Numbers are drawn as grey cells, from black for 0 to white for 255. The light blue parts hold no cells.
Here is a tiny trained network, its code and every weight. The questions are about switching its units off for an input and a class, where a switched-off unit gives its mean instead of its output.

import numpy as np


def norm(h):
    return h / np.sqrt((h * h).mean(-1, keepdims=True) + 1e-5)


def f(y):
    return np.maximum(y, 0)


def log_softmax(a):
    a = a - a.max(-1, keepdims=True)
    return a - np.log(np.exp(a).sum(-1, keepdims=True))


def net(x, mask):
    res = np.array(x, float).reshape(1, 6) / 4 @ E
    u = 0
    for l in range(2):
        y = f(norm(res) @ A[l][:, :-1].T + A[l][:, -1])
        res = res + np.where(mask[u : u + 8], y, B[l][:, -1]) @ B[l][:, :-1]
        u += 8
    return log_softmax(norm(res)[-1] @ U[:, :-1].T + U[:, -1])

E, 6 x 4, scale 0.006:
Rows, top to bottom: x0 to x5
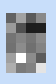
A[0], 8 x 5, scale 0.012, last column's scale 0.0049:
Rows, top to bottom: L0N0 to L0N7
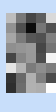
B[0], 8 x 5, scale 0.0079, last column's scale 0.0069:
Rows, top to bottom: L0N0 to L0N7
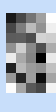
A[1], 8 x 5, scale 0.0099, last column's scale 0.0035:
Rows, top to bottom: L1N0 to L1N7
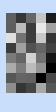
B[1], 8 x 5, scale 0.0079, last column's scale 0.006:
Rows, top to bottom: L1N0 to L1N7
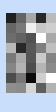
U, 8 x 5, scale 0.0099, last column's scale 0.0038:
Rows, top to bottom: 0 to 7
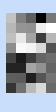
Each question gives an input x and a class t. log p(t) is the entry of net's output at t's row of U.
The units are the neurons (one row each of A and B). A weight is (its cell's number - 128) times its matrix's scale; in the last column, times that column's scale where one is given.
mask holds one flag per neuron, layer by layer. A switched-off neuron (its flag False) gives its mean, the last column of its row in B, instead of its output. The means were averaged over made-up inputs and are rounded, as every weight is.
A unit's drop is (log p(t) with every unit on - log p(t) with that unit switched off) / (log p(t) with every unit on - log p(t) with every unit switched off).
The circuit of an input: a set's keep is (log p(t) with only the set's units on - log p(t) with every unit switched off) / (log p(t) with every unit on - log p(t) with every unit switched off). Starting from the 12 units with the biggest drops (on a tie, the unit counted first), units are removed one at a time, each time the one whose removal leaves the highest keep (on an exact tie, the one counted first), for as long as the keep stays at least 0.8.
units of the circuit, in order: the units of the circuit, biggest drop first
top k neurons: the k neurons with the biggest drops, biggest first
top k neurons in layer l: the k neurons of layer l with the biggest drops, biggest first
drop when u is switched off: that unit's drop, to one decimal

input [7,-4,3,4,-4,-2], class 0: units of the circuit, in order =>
[L0N7]
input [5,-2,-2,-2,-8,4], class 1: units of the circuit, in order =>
[L0N7; L0N0]
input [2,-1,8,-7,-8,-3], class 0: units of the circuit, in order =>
[L0N7; L0N0]
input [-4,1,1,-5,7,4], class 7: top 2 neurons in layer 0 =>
[L0N4; L0N7]
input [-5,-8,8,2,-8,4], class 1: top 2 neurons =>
[L0N7; L0N0]
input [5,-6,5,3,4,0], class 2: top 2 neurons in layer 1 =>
[L1N6; L1N2]
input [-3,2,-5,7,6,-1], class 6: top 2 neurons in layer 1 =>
[L1N3; L1N6]
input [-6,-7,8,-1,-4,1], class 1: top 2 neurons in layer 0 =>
[L0N4; L0N3]
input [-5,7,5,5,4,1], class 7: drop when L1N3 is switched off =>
-0.1
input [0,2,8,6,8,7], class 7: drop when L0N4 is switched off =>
0.3
